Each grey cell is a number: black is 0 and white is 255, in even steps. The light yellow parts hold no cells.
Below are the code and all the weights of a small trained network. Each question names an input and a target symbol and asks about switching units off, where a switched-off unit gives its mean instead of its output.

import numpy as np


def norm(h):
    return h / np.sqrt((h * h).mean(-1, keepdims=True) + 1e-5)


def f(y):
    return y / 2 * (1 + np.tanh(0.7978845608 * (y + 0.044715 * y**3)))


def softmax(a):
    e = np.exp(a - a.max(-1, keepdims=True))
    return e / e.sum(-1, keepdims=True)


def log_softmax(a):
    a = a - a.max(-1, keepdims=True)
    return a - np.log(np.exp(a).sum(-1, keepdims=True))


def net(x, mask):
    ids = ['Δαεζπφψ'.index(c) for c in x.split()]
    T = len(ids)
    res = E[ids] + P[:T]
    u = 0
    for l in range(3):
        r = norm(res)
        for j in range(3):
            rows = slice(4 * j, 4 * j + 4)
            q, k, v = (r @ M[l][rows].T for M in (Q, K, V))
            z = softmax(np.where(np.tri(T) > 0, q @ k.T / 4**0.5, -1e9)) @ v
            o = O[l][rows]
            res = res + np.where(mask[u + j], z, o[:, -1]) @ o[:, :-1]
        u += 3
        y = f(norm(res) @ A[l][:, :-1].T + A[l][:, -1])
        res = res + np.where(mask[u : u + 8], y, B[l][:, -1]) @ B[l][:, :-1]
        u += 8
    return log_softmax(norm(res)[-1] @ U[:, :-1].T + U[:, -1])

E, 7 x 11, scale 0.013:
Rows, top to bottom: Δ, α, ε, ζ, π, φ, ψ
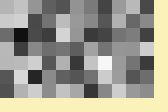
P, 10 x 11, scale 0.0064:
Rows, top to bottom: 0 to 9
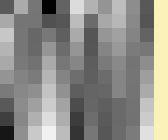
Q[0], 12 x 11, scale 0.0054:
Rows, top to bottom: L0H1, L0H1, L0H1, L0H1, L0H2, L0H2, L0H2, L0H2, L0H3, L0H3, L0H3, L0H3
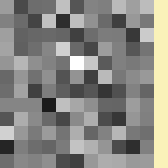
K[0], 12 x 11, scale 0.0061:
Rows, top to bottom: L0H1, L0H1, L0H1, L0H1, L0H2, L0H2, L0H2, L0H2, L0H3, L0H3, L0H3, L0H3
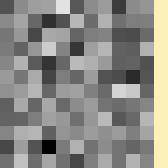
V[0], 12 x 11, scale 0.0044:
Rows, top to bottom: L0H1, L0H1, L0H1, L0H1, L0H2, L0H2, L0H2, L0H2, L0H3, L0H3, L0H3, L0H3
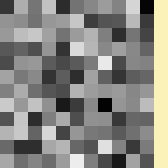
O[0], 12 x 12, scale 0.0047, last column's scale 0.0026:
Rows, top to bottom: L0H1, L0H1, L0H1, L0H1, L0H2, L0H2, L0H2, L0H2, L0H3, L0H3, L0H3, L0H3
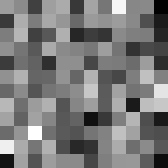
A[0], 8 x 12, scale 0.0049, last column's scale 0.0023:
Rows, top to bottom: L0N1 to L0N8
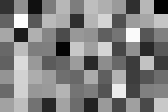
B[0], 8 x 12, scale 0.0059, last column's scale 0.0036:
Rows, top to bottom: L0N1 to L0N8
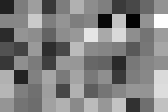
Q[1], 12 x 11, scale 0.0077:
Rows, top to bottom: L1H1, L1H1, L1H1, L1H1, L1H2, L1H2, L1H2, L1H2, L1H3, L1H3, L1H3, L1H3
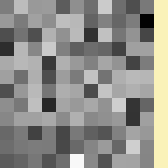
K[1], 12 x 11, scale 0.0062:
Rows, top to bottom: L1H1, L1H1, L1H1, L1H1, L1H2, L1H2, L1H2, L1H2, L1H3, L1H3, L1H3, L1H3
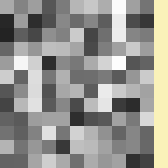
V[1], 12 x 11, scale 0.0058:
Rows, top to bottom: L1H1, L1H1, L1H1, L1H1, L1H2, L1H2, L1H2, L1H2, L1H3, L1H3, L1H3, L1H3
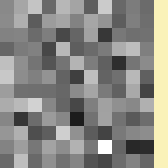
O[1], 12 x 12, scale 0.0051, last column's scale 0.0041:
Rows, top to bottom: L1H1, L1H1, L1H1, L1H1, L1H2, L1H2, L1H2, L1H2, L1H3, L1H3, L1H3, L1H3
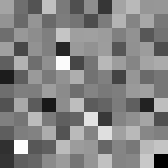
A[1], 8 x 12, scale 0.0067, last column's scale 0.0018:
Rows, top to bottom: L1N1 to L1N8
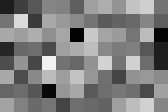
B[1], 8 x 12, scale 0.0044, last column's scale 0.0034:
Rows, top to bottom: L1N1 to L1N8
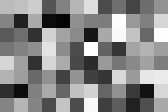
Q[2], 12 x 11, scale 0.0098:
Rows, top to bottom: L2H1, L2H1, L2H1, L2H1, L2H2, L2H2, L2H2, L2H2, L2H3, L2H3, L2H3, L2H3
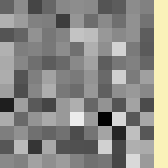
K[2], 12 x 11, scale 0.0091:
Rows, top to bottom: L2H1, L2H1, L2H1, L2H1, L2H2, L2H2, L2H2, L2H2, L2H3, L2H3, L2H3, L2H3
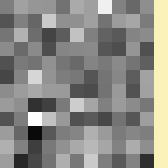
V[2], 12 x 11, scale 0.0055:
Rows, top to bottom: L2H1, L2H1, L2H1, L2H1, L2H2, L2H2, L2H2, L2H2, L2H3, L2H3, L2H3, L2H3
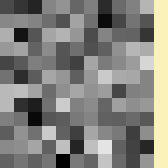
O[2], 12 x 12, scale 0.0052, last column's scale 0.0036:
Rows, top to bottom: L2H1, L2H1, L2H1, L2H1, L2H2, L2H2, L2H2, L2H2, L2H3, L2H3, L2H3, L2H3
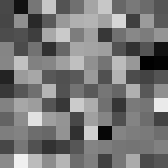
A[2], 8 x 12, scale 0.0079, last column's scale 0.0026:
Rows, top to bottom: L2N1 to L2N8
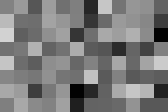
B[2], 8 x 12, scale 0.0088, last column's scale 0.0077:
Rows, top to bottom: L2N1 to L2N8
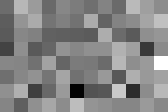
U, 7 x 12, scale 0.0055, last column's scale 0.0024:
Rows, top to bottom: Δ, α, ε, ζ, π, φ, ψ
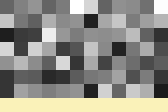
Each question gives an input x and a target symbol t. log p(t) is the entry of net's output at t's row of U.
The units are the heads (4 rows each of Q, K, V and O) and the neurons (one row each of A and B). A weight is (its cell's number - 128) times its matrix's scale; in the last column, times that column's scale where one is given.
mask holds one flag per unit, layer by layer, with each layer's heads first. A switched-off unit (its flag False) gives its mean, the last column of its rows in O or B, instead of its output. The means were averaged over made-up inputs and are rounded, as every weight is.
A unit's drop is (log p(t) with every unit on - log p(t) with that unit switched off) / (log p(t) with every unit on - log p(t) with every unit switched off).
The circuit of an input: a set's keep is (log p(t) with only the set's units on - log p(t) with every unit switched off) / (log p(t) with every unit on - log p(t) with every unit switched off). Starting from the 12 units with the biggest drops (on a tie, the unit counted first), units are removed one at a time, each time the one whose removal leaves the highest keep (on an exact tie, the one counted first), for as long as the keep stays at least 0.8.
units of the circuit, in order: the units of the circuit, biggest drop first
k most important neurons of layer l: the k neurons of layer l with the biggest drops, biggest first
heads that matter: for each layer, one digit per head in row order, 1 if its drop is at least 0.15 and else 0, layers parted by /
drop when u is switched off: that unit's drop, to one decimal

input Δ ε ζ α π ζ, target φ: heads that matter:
000 / 000 / 001
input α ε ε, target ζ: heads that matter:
000 / 110 / 110
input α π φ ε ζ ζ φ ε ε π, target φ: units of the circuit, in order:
L2H3; L1H2
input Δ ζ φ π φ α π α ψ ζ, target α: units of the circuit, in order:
L2H3; L1N3
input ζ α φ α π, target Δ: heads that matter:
001 / 010 / 000
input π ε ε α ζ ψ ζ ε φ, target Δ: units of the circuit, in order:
L0N2; L2N7; L0N1
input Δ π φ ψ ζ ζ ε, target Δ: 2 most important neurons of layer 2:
L2N7; L2N5
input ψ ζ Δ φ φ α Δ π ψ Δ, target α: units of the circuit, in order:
L2H3; L2H2
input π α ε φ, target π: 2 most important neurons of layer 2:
L2N6; L2N5
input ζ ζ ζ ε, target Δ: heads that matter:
000 / 000 / 010
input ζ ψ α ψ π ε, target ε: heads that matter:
010 / 001 / 000
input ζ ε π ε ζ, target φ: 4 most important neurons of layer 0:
L0N2; L0N6; L0N3; L0N7
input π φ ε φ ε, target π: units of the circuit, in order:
L2H3; L0N2
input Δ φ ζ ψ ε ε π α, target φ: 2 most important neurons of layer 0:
L0N2; L0N1
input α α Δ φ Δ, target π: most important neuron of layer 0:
L0N2
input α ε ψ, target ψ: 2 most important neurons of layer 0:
L0N2; L0N3
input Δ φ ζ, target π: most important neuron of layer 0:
L0N1
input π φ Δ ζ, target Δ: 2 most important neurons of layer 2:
L2N7; L2N3
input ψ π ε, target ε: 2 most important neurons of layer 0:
L0N8; L0N7
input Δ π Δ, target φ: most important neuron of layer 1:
L1N2
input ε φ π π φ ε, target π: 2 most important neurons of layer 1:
L1N1; L1N3
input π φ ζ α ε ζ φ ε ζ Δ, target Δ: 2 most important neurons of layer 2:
L2N7; L2N4
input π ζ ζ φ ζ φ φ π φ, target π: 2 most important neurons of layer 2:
L2N7; L2N2
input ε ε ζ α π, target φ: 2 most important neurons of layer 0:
L0N2; L0N6
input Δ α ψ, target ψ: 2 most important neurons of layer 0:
L0N2; L0N8
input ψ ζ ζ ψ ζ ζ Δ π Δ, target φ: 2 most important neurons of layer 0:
L0N2; L0N8
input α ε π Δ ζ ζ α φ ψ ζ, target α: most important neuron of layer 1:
L1N3
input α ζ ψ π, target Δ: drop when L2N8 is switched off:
-0.1
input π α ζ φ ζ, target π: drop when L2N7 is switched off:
0.3
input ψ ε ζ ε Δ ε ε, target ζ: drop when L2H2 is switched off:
0.2
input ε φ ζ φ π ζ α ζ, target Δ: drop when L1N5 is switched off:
0.0
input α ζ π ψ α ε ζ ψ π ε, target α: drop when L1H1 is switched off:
0.1
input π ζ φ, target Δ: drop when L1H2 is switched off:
-0.1
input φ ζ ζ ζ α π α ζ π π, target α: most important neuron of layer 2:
L2N5
